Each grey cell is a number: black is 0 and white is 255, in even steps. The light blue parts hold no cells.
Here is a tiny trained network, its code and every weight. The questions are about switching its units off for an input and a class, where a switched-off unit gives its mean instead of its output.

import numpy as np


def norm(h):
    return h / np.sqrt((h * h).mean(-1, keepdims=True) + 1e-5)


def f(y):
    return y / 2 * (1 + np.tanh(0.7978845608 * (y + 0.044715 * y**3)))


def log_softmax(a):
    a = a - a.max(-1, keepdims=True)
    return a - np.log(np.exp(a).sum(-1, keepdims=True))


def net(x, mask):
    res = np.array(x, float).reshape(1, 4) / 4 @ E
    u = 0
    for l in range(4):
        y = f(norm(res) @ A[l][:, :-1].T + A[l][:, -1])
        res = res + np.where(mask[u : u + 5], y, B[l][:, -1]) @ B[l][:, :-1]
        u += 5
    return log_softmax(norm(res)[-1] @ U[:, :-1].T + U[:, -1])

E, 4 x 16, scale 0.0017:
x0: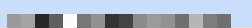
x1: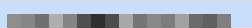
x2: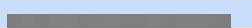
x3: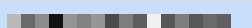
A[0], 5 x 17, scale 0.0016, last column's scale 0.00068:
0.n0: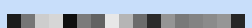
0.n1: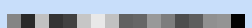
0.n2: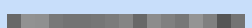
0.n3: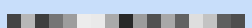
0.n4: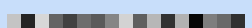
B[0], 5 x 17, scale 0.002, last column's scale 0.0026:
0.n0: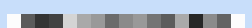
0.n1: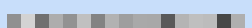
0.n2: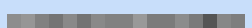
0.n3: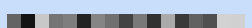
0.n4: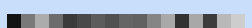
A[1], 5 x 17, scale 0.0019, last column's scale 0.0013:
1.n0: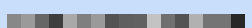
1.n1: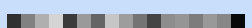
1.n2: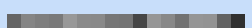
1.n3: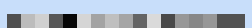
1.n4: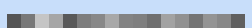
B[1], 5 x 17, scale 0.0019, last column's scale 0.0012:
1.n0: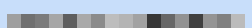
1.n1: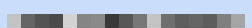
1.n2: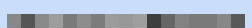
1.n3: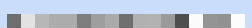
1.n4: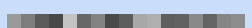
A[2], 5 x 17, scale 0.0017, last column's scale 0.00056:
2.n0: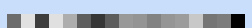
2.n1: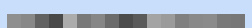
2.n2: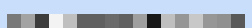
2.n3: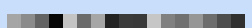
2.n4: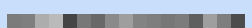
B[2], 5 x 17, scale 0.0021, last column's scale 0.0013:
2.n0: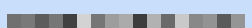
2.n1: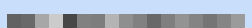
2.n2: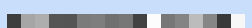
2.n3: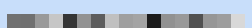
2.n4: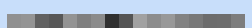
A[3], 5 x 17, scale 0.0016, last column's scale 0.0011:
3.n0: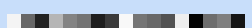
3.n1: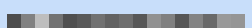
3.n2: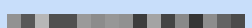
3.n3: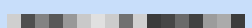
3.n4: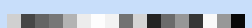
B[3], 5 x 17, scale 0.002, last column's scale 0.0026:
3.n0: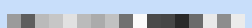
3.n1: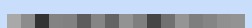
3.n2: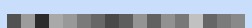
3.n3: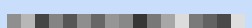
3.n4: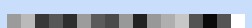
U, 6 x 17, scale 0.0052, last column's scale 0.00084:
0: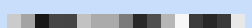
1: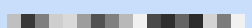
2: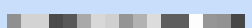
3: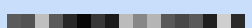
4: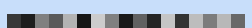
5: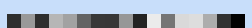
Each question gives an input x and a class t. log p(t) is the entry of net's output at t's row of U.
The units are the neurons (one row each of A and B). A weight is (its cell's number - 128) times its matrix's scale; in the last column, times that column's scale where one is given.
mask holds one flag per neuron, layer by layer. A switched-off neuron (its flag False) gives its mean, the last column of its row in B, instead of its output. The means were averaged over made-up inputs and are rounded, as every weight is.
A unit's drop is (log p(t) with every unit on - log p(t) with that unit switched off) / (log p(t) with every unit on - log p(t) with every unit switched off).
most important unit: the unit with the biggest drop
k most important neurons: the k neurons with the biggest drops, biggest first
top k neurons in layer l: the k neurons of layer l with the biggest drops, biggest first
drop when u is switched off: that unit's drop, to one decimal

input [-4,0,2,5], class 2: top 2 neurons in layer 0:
[0.n1, 0.n3]
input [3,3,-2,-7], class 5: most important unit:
2.n2
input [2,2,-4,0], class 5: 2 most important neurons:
[0.n0, 2.n2]
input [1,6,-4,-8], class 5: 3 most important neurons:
[2.n2, 1.n0, 2.n3]
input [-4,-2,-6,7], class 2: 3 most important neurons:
[1.n3, 0.n1, 0.n3]
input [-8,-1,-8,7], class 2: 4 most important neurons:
[1.n3, 0.n1, 0.n3, 3.n4]
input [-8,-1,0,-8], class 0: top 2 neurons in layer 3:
[3.n4, 3.n3]
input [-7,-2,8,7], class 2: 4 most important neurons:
[1.n3, 0.n1, 0.n3, 3.n4]
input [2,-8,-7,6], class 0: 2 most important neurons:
[3.n4, 2.n2]
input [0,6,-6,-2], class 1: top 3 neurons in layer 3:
[3.n0, 3.n4, 3.n3]
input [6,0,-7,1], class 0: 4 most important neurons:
[0.n4, 2.n3, 1.n0, 1.n3]
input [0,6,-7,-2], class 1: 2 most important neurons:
[1.n3, 3.n0]
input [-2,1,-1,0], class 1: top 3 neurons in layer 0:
[0.n0, 0.n3, 0.n4]
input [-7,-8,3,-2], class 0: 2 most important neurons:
[0.n0, 3.n4]
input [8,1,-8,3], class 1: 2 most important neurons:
[3.n0, 1.n3]
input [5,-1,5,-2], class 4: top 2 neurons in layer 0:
[0.n3, 0.n1]
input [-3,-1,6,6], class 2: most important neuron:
[1.n3]
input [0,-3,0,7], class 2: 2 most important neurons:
[0.n0, 1.n3]
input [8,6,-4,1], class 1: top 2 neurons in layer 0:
[0.n4, 0.n1]
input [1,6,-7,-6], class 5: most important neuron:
[2.n2]
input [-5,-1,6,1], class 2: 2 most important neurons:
[1.n3, 0.n4]
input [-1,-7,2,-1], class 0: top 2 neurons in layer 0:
[0.n3, 0.n4]
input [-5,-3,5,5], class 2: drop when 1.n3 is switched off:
0.2
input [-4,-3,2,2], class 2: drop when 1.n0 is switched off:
0.0
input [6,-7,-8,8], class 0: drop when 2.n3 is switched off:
0.1
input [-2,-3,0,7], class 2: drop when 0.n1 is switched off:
0.1
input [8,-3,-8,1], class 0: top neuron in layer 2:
[2.n3]
